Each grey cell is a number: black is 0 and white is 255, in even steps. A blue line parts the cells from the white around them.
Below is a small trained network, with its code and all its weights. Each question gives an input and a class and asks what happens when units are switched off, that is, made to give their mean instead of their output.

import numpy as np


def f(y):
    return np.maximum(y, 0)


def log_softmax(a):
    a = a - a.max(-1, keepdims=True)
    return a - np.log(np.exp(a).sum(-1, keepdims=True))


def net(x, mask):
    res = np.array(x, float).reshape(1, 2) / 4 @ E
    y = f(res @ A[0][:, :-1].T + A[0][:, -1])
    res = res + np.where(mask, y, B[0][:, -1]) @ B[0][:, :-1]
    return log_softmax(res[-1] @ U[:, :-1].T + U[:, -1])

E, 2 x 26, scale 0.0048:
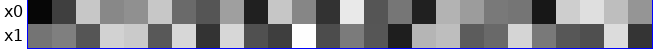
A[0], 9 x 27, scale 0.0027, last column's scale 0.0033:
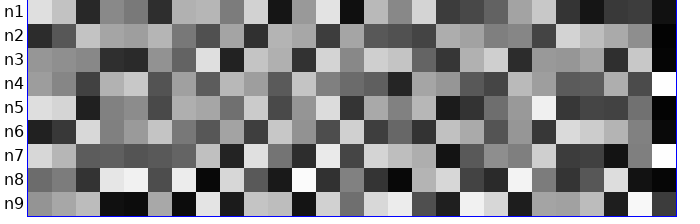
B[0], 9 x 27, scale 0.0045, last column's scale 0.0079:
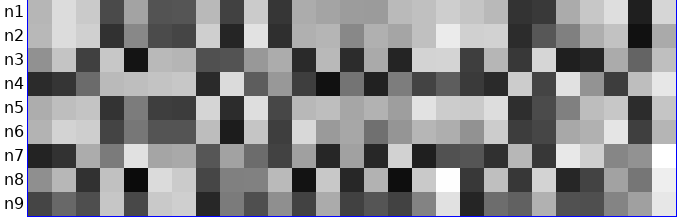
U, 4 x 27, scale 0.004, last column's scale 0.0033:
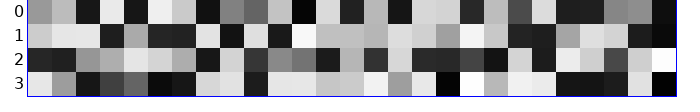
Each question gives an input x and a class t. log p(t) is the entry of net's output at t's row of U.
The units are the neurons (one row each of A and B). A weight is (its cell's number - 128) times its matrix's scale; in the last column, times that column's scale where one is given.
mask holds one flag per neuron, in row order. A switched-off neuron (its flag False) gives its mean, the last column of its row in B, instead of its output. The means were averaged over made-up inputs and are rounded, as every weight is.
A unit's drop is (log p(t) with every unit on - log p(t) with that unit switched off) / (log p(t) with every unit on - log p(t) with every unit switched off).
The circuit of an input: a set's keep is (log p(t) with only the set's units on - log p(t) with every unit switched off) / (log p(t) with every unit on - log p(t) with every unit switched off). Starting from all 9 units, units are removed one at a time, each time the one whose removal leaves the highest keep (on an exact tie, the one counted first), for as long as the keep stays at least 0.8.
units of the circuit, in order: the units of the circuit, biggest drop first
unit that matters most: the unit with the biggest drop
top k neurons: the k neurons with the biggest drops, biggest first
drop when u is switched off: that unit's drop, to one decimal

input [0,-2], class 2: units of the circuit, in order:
[n8; n5]
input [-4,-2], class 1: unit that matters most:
n4
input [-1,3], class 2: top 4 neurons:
[n3; n9; n4; n5]
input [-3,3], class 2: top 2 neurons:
[n3; n4]
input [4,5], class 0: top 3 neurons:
[n8; n7; n1]
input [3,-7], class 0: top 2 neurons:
[n3; n9]
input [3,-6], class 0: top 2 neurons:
[n3; n9]
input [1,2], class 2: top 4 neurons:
[n3; n8; n9; n5]
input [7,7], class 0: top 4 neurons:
[n8; n1; n5; n7]
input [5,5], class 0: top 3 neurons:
[n8; n7; n1]
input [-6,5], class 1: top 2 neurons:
[n1; n5]
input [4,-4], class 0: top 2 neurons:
[n7; n1]
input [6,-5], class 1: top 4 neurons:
[n8; n6; n4; n2]
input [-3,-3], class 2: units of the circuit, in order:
[n7]
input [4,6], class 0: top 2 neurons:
[n8; n7]
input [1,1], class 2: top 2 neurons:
[n8; n3]
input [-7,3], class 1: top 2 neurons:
[n1; n5]
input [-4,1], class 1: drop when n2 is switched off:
-0.1
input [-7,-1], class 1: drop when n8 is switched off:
0.0
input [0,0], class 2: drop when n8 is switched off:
0.4
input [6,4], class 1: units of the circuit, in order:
[n2]
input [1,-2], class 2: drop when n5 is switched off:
0.3
